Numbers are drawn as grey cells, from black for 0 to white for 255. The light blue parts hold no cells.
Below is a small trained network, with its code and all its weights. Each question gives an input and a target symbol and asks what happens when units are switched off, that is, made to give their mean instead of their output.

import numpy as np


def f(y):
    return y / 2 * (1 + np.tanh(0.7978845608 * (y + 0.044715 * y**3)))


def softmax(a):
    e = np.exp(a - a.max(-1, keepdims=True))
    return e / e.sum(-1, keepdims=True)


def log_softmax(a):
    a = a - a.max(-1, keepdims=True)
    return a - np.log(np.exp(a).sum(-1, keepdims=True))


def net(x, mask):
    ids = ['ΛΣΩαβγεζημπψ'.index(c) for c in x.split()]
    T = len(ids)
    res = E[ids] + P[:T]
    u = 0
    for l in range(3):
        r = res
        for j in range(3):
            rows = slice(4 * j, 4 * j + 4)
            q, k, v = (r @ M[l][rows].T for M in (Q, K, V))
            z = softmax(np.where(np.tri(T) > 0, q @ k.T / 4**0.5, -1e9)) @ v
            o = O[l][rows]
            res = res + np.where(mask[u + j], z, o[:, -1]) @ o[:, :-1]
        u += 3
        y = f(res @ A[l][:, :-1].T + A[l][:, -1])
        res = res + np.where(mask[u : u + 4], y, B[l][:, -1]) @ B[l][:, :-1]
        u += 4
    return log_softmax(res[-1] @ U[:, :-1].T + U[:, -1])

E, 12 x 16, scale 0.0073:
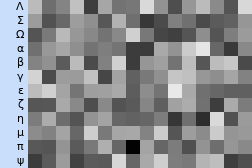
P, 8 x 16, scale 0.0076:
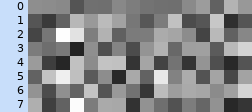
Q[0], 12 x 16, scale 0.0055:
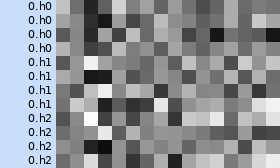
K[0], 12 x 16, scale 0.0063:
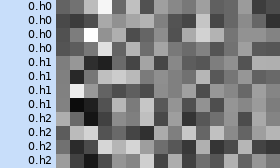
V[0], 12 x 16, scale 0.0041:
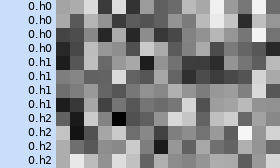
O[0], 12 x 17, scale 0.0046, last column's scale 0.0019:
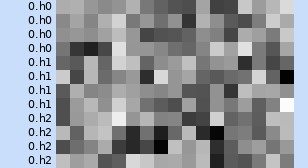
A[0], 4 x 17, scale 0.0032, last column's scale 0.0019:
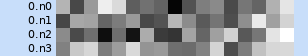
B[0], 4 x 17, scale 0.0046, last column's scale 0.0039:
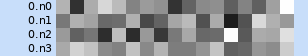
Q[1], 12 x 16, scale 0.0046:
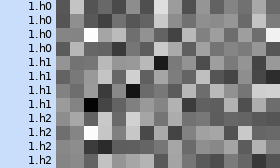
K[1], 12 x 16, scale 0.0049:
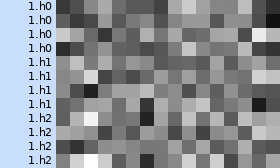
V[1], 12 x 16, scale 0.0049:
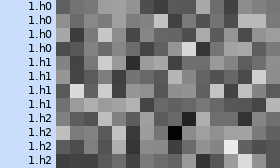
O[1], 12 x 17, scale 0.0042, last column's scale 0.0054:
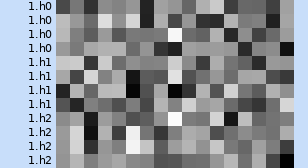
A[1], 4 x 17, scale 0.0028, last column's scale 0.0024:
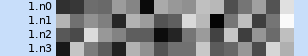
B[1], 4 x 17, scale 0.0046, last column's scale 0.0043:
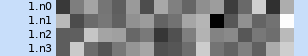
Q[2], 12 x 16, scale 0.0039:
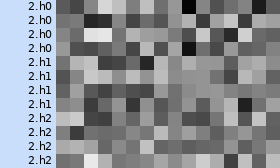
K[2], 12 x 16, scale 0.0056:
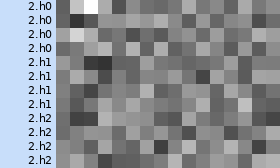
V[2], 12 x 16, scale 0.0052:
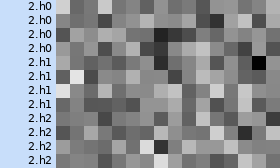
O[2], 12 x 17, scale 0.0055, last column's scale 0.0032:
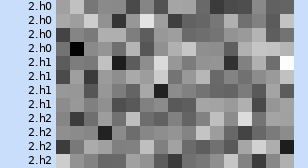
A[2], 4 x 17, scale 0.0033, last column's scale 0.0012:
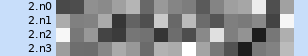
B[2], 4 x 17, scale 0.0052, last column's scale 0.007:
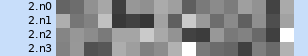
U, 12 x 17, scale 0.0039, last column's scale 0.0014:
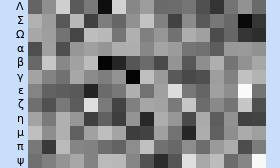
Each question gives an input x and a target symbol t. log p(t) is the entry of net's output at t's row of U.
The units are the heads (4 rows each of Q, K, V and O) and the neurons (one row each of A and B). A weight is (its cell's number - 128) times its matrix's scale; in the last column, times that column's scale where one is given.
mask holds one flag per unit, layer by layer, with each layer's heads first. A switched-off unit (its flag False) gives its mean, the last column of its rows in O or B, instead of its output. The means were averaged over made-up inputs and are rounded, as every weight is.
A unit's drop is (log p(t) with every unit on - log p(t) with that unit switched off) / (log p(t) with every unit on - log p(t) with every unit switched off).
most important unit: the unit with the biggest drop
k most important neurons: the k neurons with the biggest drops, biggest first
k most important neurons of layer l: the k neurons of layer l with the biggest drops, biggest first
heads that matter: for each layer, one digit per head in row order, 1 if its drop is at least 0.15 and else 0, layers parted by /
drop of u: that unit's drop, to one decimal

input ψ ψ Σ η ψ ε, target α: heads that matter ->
011 / 111 / 011
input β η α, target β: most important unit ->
1.h1
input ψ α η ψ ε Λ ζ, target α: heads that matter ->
010 / 111 / 011
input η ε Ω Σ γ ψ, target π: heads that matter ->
111 / 110 / 111
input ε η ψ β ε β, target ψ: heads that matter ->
011 / 100 / 011
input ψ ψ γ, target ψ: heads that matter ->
000 / 000 / 100
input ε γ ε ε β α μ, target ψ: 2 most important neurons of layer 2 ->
2.n2, 2.n3
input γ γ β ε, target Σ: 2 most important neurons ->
0.n0, 2.n2
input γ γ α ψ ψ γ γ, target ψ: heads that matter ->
110 / 001 / 100
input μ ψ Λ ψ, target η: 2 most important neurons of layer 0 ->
0.n2, 0.n3
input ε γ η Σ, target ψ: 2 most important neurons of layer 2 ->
2.n2, 2.n3
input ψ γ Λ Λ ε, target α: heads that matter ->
111 / 110 / 011
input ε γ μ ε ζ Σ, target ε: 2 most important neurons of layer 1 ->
1.n3, 1.n1
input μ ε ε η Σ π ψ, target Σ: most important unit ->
1.h2
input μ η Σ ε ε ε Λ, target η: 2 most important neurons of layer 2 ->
2.n1, 2.n2
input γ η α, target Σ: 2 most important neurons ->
0.n0, 2.n2
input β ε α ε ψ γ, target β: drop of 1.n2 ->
0.0
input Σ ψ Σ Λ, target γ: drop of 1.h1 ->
0.6
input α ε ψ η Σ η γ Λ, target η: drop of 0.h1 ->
0.1
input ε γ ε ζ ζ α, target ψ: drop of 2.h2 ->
0.5
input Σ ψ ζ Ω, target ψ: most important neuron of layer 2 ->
2.n3
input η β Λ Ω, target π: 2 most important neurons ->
1.n2, 2.n0
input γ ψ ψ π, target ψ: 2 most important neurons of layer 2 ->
2.n2, 2.n3
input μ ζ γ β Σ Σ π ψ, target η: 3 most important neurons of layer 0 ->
0.n3, 0.n1, 0.n2
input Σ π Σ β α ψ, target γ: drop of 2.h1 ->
0.2
